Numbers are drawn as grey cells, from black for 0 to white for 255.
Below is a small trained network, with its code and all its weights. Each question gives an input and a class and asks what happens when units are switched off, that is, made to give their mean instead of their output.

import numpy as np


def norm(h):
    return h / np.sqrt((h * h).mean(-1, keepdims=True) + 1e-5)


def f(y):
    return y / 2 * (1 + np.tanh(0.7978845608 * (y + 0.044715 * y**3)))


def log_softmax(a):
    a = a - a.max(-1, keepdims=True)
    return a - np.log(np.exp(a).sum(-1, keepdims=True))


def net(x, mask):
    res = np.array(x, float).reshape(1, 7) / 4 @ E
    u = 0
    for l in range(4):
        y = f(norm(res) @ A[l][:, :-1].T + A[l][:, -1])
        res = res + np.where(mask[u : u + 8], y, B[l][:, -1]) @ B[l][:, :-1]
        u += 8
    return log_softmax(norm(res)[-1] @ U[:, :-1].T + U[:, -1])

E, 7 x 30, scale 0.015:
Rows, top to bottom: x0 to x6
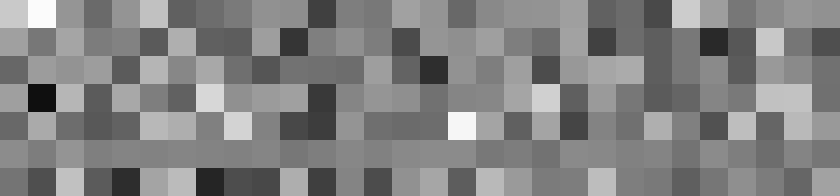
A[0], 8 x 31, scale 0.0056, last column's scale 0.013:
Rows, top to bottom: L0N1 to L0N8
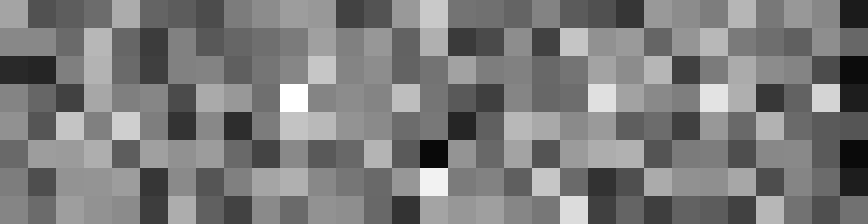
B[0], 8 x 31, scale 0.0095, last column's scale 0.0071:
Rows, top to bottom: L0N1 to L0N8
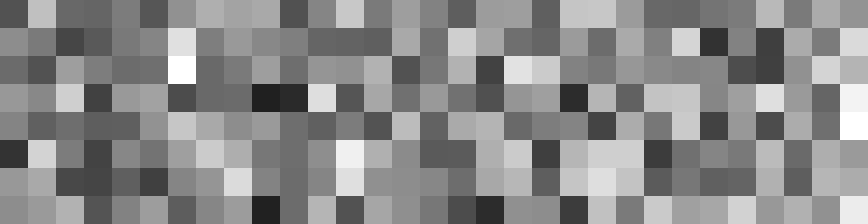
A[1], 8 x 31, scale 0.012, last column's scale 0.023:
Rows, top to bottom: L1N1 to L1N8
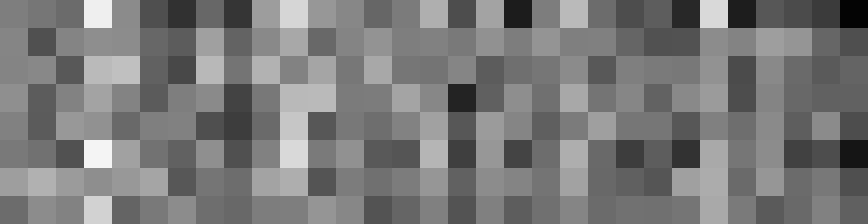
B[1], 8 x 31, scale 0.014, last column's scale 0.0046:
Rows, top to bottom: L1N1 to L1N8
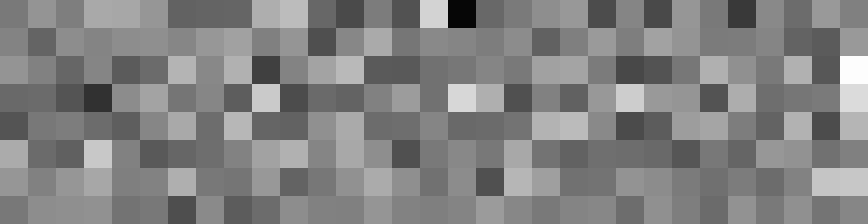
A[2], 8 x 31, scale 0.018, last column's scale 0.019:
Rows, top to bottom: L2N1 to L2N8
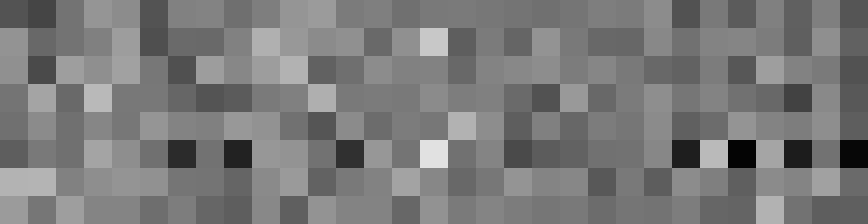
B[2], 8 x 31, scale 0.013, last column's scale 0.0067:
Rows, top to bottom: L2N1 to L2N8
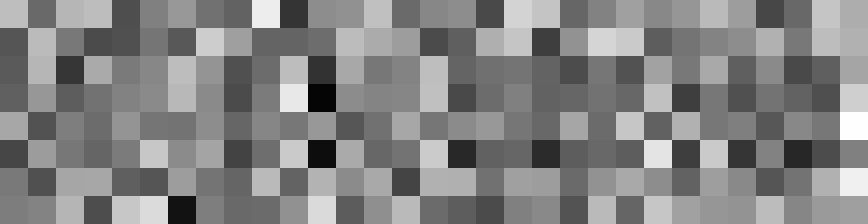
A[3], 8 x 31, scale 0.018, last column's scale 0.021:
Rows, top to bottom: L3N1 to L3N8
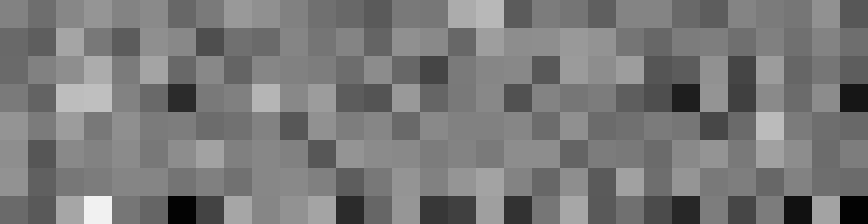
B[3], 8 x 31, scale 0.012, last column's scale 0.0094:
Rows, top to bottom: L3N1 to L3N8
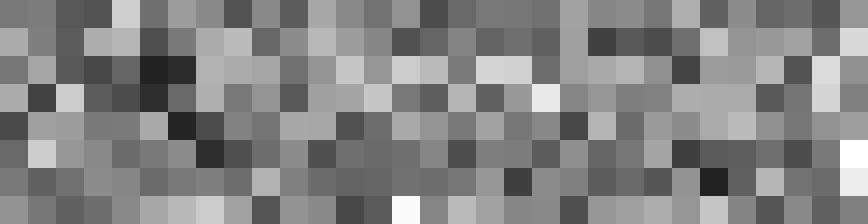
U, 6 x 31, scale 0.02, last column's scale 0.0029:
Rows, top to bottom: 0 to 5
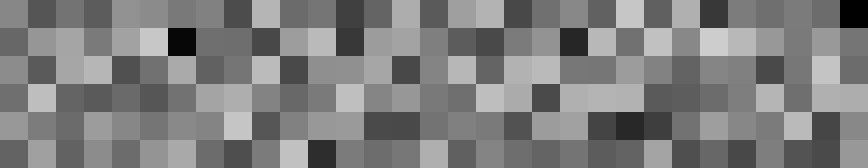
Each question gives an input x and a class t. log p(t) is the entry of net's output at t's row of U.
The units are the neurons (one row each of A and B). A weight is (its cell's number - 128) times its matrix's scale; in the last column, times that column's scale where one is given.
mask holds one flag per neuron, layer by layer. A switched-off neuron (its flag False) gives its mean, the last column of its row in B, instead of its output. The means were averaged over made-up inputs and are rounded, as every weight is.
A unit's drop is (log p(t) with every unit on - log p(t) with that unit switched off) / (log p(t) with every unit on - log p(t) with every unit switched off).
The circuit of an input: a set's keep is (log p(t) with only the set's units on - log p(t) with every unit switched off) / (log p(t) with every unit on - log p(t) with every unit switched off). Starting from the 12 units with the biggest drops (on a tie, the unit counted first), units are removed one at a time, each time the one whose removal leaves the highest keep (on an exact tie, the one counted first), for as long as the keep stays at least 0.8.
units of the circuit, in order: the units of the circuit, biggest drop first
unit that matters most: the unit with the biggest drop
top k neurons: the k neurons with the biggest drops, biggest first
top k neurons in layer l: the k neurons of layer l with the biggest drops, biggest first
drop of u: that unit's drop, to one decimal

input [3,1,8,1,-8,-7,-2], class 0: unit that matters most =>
L1N4
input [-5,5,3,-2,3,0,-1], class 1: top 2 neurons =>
(L0N8 L3N5)
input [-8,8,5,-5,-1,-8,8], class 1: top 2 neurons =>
(L0N8 L2N8)
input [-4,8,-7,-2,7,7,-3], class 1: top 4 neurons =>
(L0N5 L2N8 L0N2 L3N5)
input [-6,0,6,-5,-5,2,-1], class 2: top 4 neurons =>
(L0N3 L2N1 L2N2 L0N7)
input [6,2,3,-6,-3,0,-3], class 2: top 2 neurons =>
(L2N7 L1N7)
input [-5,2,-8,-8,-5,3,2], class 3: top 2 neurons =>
(L2N2 L0N7)
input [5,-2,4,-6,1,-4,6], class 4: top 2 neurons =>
(L1N5 L3N2)
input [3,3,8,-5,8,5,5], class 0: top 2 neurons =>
(L2N5 L3N7)
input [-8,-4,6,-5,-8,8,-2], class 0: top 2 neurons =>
(L1N4 L0N2)
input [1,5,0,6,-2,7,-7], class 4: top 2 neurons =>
(L1N3 L0N4)
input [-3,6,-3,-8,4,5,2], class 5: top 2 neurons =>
(L2N4 L0N4)
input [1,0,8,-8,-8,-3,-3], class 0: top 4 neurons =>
(L1N4 L0N2 L3N7 L2N2)
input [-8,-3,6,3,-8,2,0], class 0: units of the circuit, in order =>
(L1N4)
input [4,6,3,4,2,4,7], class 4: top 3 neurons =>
(L1N5 L0N4 L3N2)
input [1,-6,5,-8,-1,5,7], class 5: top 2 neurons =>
(L2N4 L1N3)
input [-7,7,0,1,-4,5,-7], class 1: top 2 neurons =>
(L0N8 L2N8)
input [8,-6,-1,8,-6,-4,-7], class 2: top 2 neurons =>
(L1N7 L2N7)
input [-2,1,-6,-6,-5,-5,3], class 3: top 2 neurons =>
(L0N7 L2N2)
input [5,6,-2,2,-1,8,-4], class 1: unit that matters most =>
L0N8
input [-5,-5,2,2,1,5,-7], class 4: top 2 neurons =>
(L1N3 L0N8)
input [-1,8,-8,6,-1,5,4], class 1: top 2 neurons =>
(L2N8 L0N8)
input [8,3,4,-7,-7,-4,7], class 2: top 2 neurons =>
(L1N7 L2N7)
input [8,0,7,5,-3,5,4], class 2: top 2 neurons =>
(L2N7 L1N7)
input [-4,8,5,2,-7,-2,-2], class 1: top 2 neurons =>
(L0N8 L3N5)
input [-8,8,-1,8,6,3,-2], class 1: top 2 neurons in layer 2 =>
(L2N8 L2N7)
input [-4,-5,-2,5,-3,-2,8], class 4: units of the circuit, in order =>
(L3N2)
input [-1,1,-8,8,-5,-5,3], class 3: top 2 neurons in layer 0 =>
(L0N7 L0N1)
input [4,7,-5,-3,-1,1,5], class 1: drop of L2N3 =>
0.0
